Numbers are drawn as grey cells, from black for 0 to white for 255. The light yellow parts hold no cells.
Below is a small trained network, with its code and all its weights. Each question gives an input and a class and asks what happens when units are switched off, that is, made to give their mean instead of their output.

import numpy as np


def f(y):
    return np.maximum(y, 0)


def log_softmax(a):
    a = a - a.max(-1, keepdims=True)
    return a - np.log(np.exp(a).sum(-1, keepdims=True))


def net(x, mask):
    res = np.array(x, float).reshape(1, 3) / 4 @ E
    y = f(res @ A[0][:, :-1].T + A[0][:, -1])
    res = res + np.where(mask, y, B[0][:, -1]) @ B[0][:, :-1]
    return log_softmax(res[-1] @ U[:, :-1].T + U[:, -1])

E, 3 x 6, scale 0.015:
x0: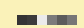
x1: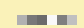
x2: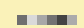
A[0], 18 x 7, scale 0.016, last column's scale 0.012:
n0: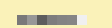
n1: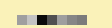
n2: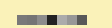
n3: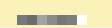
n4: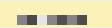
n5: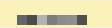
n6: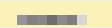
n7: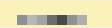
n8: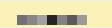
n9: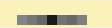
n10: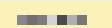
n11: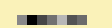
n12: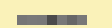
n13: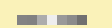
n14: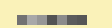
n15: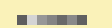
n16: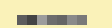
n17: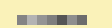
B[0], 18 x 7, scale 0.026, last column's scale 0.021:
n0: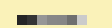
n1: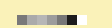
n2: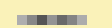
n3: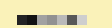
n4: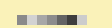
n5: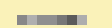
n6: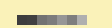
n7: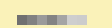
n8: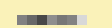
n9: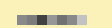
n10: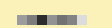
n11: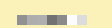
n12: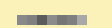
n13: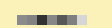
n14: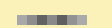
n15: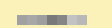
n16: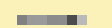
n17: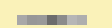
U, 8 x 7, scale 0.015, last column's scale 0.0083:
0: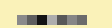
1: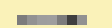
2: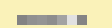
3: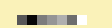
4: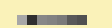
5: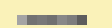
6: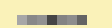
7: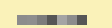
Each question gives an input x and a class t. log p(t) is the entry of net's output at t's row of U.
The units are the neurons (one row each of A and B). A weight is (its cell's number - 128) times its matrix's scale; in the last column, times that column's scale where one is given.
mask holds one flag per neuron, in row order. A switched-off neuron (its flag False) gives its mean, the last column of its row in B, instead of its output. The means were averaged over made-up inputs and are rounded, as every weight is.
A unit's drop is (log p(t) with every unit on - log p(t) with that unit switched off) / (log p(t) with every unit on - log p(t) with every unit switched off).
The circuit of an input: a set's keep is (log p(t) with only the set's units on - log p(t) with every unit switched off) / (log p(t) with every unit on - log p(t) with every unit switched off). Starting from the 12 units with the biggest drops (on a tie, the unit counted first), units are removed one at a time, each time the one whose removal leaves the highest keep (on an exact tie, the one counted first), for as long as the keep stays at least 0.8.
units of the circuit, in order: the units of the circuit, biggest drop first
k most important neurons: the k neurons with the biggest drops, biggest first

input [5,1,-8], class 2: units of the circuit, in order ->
(n11)
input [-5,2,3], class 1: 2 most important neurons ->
(n1, n3)
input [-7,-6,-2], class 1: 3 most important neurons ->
(n1, n10, n13)
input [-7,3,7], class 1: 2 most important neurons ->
(n1, n11)
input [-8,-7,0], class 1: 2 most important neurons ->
(n1, n10)
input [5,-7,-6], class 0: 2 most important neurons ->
(n8, n9)
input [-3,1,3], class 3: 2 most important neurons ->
(n11, n4)
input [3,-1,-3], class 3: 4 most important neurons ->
(n1, n3, n15, n7)
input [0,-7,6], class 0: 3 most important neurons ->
(n8, n11, n9)
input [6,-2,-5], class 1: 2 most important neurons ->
(n4, n16)
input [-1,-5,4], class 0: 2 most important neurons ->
(n11, n8)
